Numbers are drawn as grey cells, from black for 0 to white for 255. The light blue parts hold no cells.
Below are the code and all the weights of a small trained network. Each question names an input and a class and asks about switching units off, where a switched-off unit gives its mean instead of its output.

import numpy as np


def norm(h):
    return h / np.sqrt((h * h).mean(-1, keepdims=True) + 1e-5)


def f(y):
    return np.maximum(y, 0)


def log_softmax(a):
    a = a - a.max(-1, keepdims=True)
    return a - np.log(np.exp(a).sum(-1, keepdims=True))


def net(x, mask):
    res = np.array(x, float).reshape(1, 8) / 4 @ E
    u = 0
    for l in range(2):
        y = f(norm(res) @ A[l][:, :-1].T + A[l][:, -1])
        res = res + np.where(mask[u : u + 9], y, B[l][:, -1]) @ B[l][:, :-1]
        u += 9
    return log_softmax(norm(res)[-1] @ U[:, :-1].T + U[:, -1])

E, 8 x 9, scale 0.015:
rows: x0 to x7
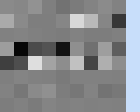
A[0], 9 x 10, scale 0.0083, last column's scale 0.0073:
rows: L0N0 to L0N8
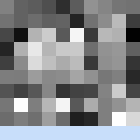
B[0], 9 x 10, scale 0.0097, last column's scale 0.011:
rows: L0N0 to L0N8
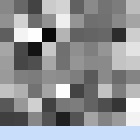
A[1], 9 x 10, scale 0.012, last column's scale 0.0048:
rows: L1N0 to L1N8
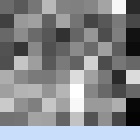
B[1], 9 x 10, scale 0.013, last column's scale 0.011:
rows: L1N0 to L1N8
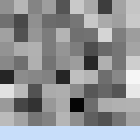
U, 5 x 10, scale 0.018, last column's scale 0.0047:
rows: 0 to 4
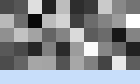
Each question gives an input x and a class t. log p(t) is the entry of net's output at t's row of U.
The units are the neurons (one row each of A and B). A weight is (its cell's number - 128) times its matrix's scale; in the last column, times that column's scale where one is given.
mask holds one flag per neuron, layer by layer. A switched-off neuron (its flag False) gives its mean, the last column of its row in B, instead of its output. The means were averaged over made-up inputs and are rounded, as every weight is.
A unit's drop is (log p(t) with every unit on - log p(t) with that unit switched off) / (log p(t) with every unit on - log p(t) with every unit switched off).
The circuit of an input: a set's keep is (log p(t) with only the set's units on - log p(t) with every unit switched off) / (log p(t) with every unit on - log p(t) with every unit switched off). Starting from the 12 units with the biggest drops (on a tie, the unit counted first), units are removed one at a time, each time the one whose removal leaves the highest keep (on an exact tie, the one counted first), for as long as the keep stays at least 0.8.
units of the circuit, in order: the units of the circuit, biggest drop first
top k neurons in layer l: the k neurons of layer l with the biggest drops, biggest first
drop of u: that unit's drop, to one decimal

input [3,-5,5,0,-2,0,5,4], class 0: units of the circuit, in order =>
[L0N3]
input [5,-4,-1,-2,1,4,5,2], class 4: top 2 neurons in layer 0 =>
[L0N2 L0N3]
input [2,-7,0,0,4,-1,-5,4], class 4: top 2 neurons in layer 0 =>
[L0N7 L0N4]
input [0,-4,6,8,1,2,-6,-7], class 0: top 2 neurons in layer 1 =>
[L1N6 L1N7]
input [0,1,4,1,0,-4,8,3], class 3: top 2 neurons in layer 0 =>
[L0N8 L0N7]
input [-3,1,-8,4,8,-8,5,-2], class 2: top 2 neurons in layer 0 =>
[L0N2 L0N8]
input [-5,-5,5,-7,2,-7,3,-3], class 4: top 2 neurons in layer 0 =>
[L0N3 L0N2]
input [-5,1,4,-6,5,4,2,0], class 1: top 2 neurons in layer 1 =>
[L1N7 L1N5]
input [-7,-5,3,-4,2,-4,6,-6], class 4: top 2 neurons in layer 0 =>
[L0N3 L0N2]
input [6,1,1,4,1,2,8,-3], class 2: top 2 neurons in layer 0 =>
[L0N8 L0N3]
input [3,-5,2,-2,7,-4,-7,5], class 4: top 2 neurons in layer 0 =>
[L0N3 L0N4]
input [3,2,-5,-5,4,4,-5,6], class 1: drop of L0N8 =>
0.2
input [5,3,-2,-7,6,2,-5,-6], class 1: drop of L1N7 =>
0.1
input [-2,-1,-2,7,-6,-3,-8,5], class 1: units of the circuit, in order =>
[L1N5]
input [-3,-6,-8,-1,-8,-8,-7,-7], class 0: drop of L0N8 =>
0.0
